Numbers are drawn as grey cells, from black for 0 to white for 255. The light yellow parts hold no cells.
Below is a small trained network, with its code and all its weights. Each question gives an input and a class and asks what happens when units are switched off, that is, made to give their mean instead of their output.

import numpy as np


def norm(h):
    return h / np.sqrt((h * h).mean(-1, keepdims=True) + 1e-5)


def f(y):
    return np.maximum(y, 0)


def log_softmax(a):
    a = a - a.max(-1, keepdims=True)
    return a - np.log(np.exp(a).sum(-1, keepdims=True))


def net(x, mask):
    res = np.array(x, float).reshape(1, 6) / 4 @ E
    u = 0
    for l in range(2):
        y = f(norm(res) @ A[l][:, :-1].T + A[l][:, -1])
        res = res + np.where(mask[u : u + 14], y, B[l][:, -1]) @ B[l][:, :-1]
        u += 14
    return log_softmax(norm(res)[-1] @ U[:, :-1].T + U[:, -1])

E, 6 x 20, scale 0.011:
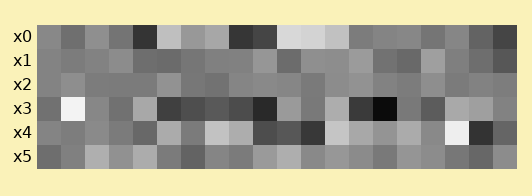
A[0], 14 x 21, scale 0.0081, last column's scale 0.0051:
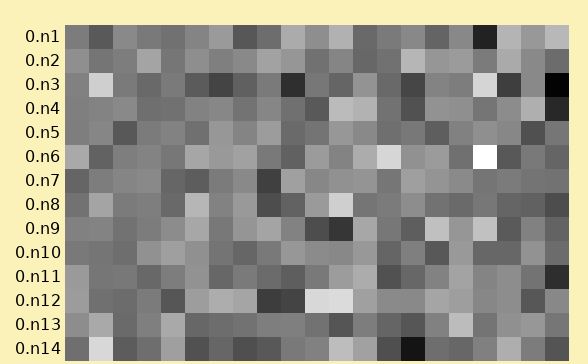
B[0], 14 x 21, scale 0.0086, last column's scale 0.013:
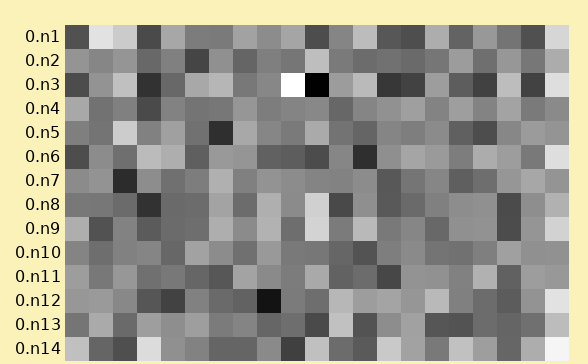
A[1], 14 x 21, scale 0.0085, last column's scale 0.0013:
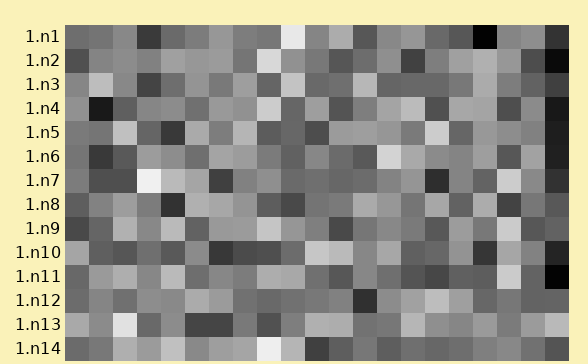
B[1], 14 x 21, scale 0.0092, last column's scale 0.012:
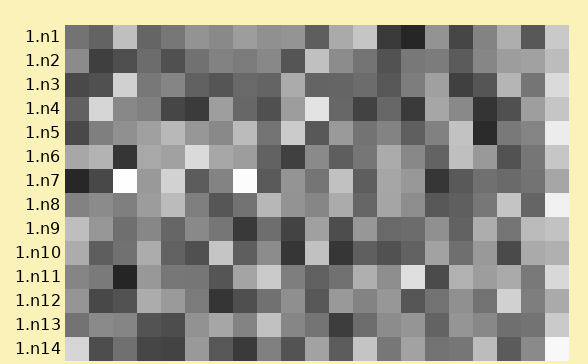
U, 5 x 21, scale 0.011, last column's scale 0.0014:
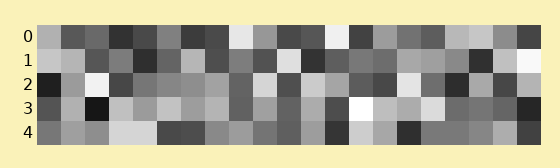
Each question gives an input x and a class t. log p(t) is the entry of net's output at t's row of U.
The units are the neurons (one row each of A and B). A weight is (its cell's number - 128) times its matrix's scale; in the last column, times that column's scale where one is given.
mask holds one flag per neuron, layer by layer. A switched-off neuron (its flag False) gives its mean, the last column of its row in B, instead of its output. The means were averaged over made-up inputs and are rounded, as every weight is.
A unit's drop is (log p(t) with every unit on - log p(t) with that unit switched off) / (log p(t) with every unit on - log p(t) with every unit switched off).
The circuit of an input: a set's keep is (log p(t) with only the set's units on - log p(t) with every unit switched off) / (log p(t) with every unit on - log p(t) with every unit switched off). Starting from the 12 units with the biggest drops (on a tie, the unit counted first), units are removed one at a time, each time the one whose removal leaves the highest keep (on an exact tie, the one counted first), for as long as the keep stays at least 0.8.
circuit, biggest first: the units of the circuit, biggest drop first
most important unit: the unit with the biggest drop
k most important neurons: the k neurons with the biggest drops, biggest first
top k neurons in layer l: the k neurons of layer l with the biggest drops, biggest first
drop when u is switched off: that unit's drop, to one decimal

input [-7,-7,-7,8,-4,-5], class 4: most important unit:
0.n14
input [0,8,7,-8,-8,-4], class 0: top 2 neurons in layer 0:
[0.n12 0.n1]
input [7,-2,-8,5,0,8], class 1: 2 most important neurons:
[0.n14 0.n1]
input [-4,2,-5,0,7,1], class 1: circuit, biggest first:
[0.n1 1.n4]
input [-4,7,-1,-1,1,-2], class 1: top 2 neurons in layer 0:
[0.n3 0.n1]
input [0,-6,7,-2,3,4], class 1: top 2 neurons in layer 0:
[0.n12 0.n9]
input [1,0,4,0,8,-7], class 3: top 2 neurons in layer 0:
[0.n6 0.n1]
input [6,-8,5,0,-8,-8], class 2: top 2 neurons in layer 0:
[0.n1 0.n9]
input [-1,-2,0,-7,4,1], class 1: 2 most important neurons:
[0.n12 1.n4]
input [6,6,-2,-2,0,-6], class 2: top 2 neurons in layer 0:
[0.n14 0.n12]
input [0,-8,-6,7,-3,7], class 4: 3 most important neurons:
[0.n14 0.n12 1.n7]
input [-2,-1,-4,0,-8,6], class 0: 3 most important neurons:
[0.n1 0.n12 0.n6]
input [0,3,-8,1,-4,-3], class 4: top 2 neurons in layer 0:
[0.n14 0.n3]
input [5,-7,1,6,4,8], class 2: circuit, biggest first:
[0.n3]
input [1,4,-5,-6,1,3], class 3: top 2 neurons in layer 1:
[1.n6 1.n3]
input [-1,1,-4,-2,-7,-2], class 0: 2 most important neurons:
[0.n12 0.n1]
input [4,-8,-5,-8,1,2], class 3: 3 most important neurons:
[0.n3 0.n6 1.n6]
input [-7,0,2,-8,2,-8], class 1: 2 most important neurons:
[0.n3 1.n4]
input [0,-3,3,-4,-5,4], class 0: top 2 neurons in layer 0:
[0.n12 0.n3]
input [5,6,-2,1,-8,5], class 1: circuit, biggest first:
[1.n10]
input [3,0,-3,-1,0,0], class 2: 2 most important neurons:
[0.n14 0.n12]
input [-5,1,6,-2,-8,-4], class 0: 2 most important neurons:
[0.n1 0.n12]
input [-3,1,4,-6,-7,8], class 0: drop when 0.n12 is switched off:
0.2
